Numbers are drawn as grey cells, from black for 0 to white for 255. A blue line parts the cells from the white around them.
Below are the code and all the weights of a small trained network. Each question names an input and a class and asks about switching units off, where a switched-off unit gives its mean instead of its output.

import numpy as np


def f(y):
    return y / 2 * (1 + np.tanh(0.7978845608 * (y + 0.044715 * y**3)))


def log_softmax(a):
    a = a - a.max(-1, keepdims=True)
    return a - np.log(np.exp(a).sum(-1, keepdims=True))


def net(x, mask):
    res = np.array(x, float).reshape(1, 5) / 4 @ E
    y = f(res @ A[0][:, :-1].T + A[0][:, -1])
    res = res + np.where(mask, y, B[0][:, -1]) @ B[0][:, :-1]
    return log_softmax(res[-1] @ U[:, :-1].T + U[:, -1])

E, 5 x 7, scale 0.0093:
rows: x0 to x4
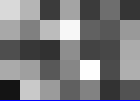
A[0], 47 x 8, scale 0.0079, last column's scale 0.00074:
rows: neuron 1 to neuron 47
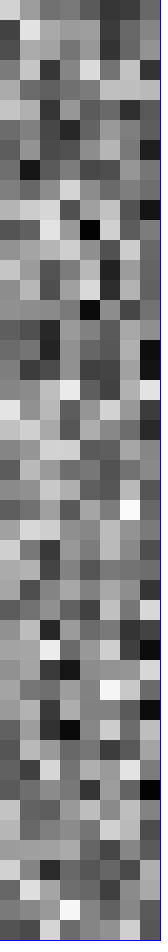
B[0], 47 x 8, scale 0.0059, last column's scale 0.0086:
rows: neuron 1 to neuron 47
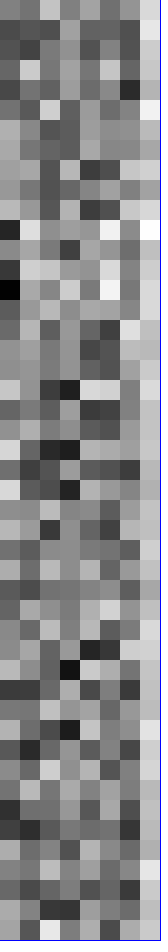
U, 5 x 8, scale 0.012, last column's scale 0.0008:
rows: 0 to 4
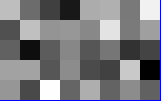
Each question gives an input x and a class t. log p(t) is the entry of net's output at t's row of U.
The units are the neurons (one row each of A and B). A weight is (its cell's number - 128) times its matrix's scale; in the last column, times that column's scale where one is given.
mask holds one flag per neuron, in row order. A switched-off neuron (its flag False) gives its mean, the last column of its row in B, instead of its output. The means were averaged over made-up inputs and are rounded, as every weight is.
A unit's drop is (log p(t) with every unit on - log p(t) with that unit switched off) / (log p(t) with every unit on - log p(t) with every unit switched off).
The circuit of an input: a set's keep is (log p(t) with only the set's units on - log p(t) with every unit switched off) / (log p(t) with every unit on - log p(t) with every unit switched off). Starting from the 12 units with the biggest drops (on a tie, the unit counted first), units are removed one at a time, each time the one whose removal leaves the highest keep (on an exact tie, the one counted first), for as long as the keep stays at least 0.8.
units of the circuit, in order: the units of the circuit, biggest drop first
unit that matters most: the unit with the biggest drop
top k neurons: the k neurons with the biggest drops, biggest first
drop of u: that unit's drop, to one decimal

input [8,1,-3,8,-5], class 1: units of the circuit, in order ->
(neuron 14)
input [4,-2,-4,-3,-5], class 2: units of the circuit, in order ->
(neuron 35; neuron 21)
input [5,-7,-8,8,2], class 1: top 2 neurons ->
(neuron 15; neuron 14)
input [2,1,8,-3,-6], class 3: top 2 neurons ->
(neuron 9; neuron 17)
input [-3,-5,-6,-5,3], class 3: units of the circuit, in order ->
(neuron 33; neuron 11)
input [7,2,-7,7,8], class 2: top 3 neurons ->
(neuron 2; neuron 45; neuron 38)
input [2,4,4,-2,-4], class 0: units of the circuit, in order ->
(neuron 20; neuron 23)
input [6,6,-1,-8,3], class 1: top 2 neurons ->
(neuron 12; neuron 16)
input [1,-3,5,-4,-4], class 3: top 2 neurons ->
(neuron 9; neuron 15)
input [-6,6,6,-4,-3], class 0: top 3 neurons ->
(neuron 20; neuron 23; neuron 25)
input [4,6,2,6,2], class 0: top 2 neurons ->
(neuron 20; neuron 46)
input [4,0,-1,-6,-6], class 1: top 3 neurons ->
(neuron 12; neuron 16; neuron 31)
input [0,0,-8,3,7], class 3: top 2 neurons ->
(neuron 11; neuron 33)
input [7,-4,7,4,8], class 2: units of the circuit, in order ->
(neuron 38)
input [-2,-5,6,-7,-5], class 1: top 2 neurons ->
(neuron 12; neuron 31)
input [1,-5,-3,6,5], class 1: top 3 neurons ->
(neuron 15; neuron 4; neuron 14)
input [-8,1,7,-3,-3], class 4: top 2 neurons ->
(neuron 47; neuron 39)
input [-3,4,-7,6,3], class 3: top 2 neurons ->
(neuron 27; neuron 11)
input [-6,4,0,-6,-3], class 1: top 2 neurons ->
(neuron 12; neuron 6)
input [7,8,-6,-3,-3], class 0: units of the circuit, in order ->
(neuron 23)
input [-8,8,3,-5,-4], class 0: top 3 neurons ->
(neuron 20; neuron 23; neuron 25)
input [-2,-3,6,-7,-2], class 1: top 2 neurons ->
(neuron 12; neuron 31)
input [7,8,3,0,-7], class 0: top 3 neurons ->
(neuron 20; neuron 23; neuron 46)
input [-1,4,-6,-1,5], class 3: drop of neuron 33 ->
0.2
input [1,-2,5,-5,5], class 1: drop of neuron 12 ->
0.5
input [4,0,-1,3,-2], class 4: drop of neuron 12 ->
0.4
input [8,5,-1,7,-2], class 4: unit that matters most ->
neuron 6
